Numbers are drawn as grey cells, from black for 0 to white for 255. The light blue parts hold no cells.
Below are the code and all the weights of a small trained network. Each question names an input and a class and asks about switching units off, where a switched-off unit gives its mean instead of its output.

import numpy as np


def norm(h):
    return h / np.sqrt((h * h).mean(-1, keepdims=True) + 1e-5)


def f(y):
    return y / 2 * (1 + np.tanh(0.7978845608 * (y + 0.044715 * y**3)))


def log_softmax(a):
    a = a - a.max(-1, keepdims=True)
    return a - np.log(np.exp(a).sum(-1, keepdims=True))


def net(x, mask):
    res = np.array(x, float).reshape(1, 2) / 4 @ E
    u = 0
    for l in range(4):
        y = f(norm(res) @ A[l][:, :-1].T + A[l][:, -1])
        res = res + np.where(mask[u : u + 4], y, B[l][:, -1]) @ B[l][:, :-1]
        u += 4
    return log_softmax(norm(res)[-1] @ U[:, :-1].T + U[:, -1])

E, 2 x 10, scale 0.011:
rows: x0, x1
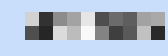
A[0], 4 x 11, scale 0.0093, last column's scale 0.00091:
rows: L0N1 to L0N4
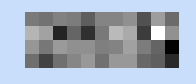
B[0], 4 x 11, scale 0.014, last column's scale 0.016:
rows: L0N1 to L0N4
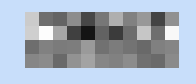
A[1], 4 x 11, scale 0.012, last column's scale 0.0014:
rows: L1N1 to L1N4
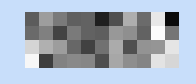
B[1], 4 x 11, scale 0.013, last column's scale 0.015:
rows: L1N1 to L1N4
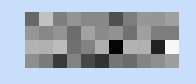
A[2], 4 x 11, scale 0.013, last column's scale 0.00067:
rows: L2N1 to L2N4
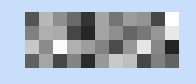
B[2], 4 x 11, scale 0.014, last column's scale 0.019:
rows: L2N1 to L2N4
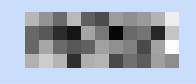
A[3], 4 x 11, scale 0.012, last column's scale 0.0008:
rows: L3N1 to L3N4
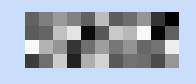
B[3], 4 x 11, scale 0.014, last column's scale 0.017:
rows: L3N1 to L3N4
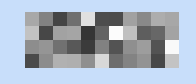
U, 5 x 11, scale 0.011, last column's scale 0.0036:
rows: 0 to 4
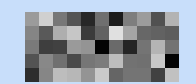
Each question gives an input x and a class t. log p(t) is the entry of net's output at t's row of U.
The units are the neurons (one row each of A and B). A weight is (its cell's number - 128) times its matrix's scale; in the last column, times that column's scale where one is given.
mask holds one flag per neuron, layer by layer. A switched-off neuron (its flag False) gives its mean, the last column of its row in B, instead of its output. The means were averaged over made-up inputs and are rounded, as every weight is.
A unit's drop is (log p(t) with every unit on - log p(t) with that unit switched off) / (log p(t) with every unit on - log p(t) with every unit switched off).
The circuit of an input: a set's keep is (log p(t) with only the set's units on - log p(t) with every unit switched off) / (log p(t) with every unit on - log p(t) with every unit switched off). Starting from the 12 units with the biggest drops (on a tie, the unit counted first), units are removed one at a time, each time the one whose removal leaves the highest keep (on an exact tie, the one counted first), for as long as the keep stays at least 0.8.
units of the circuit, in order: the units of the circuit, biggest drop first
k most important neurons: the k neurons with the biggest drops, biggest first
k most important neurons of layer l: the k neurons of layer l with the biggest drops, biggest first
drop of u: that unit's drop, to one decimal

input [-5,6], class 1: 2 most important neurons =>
(L0N2; L2N2)
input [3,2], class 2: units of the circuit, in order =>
(L1N3; L0N2; L1N4; L3N3)
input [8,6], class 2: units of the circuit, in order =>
(L0N2; L1N3)
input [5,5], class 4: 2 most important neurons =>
(L2N1; L0N1)
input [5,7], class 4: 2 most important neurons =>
(L2N1; L0N2)
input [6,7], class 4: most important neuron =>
(L2N1)
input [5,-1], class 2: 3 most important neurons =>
(L1N4; L0N2; L1N3)
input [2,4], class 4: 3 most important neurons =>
(L0N2; L2N1; L1N3)
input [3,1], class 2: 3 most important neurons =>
(L0N2; L1N3; L3N3)
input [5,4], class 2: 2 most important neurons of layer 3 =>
(L3N4; L3N3)
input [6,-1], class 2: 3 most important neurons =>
(L0N2; L1N4; L1N3)
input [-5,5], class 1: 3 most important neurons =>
(L0N2; L1N3; L2N2)
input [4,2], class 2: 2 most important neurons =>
(L1N3; L0N2)
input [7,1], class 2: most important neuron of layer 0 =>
(L0N2)
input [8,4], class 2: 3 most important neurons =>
(L0N2; L1N3; L1N4)
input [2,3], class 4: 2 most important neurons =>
(L0N2; L2N1)
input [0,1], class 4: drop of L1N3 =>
0.9
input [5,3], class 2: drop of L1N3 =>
1.1
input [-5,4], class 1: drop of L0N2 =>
1.1
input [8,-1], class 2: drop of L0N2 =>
1.0
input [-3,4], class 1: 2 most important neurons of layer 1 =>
(L1N3; L1N1)
